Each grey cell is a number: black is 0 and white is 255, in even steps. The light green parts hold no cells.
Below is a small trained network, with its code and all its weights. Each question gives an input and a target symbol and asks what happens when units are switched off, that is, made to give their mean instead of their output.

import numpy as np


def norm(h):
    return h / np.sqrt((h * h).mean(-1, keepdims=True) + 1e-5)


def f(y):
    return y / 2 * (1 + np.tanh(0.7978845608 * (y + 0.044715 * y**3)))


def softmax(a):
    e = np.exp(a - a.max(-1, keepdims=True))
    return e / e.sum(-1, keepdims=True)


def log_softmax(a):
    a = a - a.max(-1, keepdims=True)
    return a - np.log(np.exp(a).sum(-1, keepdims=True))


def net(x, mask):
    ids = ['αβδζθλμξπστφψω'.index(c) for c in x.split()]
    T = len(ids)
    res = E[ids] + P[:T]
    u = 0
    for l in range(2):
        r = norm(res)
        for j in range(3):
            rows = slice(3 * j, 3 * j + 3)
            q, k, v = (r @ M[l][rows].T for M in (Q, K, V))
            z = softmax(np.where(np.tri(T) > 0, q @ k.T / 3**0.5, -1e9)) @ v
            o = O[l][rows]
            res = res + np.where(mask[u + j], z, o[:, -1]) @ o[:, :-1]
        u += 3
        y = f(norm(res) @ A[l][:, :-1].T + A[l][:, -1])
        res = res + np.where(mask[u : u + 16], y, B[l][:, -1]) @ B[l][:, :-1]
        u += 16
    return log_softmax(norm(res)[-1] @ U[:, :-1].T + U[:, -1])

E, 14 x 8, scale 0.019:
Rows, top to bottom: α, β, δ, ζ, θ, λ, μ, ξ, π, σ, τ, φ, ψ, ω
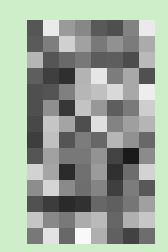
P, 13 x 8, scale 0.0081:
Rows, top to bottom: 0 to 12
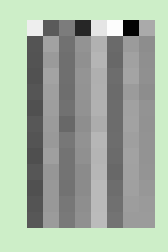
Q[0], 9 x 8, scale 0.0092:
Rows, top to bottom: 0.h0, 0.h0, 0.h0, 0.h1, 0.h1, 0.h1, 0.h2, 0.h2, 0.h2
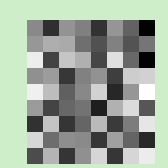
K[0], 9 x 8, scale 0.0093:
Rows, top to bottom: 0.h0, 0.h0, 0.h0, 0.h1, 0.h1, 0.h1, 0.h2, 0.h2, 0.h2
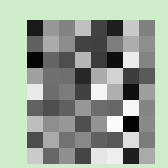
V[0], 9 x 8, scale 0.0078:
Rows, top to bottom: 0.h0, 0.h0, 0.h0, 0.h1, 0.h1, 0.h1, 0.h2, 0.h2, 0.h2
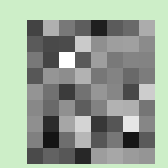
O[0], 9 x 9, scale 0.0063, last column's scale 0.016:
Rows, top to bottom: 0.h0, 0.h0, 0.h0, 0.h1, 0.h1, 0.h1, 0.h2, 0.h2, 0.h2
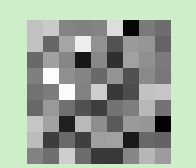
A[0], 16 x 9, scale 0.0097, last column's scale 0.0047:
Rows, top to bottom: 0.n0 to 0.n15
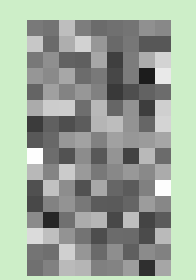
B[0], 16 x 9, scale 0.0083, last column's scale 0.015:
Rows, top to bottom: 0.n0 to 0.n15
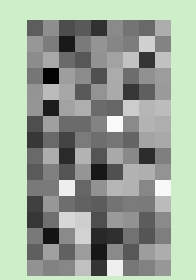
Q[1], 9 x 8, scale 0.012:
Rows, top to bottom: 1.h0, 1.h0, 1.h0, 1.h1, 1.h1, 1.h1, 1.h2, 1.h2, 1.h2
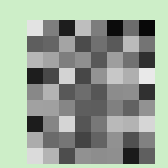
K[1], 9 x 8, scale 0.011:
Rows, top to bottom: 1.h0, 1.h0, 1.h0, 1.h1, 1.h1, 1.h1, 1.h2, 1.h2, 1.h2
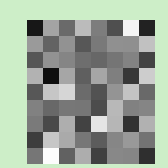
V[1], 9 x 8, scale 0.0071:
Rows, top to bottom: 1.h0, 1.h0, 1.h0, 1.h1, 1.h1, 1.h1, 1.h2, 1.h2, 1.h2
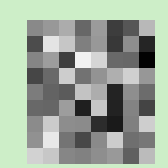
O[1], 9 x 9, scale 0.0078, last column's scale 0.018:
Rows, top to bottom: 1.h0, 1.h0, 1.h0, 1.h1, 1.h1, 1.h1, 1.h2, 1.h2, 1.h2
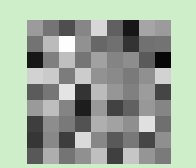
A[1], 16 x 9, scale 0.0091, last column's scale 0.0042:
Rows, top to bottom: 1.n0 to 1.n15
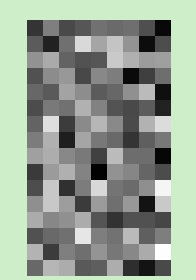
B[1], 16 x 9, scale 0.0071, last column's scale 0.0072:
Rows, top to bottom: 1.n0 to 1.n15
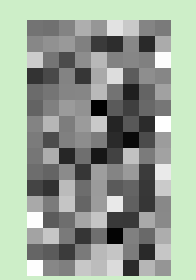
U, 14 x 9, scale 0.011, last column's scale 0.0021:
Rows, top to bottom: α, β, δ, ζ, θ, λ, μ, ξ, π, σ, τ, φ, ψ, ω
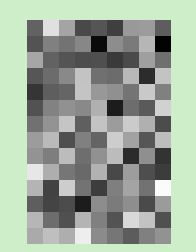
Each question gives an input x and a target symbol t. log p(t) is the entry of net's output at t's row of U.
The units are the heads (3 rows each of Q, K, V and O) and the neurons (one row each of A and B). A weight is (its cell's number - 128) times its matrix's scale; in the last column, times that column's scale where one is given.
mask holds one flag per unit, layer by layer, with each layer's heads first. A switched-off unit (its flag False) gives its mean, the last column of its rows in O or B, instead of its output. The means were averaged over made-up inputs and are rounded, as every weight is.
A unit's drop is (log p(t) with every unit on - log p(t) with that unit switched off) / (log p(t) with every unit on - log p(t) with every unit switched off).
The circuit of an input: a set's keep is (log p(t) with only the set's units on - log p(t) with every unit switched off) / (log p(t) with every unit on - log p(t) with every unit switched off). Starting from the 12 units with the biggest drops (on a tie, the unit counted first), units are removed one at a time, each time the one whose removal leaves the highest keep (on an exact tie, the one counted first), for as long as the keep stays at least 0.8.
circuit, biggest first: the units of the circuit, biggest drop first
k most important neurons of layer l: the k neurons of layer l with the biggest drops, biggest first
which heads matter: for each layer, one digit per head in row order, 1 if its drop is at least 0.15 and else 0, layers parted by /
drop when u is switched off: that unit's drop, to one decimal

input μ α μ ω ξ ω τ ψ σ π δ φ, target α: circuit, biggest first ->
0.h2, 0.h0
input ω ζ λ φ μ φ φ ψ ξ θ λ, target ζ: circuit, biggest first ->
0.h0, 1.h0, 0.h2
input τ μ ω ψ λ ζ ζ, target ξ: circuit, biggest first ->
0.n6, 1.h1
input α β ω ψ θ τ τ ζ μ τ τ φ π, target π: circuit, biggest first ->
1.n3, 0.n4
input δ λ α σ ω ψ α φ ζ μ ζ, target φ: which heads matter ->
011 / 110
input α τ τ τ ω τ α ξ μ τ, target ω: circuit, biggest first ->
1.h0, 0.n15
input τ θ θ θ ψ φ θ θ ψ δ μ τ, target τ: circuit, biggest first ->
0.n3
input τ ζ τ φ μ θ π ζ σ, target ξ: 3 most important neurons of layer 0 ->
0.n2, 0.n10, 0.n6
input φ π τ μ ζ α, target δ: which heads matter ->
001 / 100
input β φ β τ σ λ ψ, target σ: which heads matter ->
111 / 010
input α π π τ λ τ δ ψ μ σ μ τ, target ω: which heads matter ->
101 / 111
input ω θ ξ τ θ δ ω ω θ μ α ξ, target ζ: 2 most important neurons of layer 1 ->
1.n1, 1.n10
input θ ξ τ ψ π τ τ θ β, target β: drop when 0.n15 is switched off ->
0.2
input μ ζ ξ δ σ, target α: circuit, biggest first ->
0.h2
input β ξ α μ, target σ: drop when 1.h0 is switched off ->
0.3
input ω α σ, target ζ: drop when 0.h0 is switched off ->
0.2
